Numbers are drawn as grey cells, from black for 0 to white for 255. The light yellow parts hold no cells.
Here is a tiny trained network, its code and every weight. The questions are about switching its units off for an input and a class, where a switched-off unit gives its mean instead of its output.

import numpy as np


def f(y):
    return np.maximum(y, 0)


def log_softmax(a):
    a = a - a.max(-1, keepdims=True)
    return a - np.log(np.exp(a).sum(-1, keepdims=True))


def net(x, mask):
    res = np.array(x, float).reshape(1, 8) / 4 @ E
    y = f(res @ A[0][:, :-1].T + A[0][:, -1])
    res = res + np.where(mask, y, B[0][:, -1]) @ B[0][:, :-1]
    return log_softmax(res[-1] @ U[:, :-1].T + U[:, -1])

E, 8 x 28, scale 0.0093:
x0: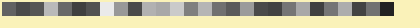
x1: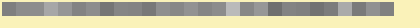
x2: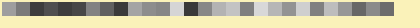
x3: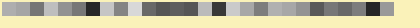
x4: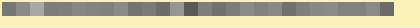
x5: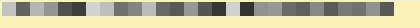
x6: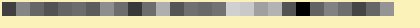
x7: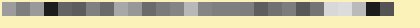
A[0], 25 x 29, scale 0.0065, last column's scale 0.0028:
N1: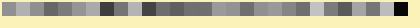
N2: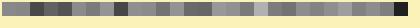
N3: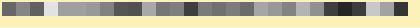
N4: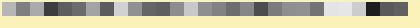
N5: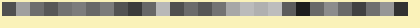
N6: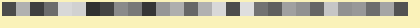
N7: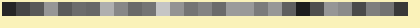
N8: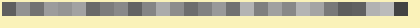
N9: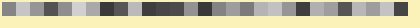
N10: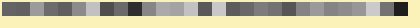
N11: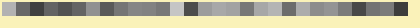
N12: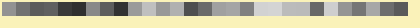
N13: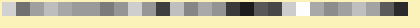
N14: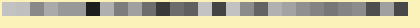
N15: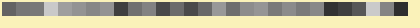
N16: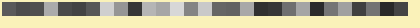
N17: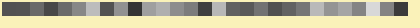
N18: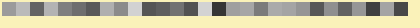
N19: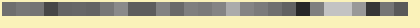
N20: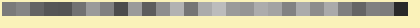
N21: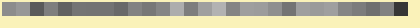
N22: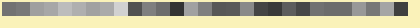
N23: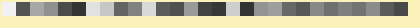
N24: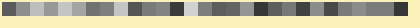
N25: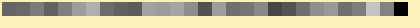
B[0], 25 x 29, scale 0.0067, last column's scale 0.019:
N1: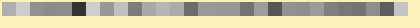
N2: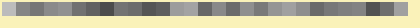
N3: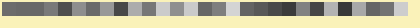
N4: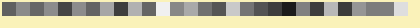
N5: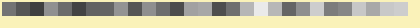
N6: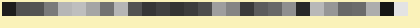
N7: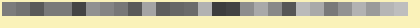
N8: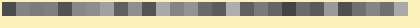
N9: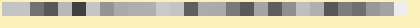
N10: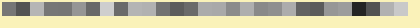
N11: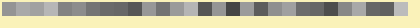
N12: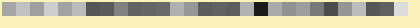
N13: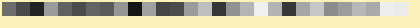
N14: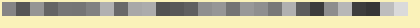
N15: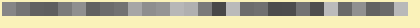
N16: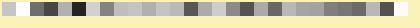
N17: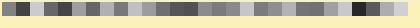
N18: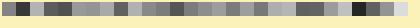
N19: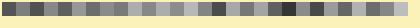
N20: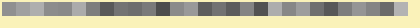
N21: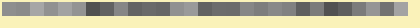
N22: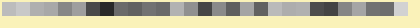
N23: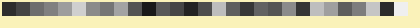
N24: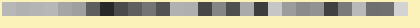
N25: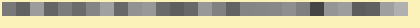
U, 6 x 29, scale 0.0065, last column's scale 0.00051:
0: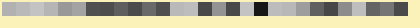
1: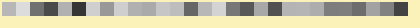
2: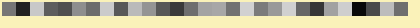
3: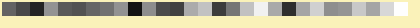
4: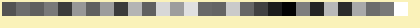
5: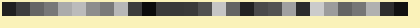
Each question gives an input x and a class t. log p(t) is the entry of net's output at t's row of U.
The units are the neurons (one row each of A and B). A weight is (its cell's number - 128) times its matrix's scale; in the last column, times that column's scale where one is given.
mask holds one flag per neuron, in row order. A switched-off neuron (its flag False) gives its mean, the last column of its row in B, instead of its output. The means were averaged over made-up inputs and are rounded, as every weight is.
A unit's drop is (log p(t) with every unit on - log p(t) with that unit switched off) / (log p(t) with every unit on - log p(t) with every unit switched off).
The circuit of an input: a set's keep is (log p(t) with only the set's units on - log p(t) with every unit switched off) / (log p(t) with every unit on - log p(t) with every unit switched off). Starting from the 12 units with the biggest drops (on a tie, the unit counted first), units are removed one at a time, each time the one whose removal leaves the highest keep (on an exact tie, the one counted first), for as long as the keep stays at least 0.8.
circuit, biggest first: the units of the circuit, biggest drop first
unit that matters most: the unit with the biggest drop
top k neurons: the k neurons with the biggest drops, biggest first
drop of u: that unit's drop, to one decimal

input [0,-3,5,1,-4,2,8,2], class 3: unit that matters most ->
N5
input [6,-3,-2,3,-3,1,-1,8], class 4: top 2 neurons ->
(N4, N9)
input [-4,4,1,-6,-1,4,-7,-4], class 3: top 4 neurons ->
(N13, N18, N14, N16)
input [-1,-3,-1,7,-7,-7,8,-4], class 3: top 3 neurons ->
(N5, N7, N17)
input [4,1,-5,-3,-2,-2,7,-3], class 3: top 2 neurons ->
(N5, N7)
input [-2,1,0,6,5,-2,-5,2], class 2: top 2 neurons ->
(N18, N14)
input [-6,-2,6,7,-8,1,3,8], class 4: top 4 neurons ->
(N4, N19, N16, N17)
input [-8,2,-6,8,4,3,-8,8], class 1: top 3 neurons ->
(N9, N1, N17)
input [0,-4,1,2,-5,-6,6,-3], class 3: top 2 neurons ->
(N5, N23)
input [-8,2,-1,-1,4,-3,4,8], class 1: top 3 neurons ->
(N9, N1, N3)
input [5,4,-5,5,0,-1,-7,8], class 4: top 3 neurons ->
(N4, N5, N7)
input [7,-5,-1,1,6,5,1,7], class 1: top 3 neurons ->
(N16, N3, N15)
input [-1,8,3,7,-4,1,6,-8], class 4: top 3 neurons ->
(N3, N15, N17)
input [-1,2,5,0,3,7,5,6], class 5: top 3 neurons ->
(N23, N13, N3)
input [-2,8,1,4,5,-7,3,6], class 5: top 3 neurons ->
(N6, N3, N15)
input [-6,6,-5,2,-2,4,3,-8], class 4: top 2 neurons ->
(N3, N16)
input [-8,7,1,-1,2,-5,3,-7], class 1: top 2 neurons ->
(N9, N1)
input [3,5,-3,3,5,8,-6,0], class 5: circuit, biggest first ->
(N23)
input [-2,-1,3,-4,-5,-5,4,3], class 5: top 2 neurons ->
(N6, N13)
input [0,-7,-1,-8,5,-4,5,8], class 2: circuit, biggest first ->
(N17)
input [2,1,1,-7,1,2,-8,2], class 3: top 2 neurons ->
(N13, N18)
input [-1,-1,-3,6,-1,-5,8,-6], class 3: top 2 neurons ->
(N5, N7)
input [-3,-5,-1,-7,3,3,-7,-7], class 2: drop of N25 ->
0.3
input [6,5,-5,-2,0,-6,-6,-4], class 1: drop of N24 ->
-0.1
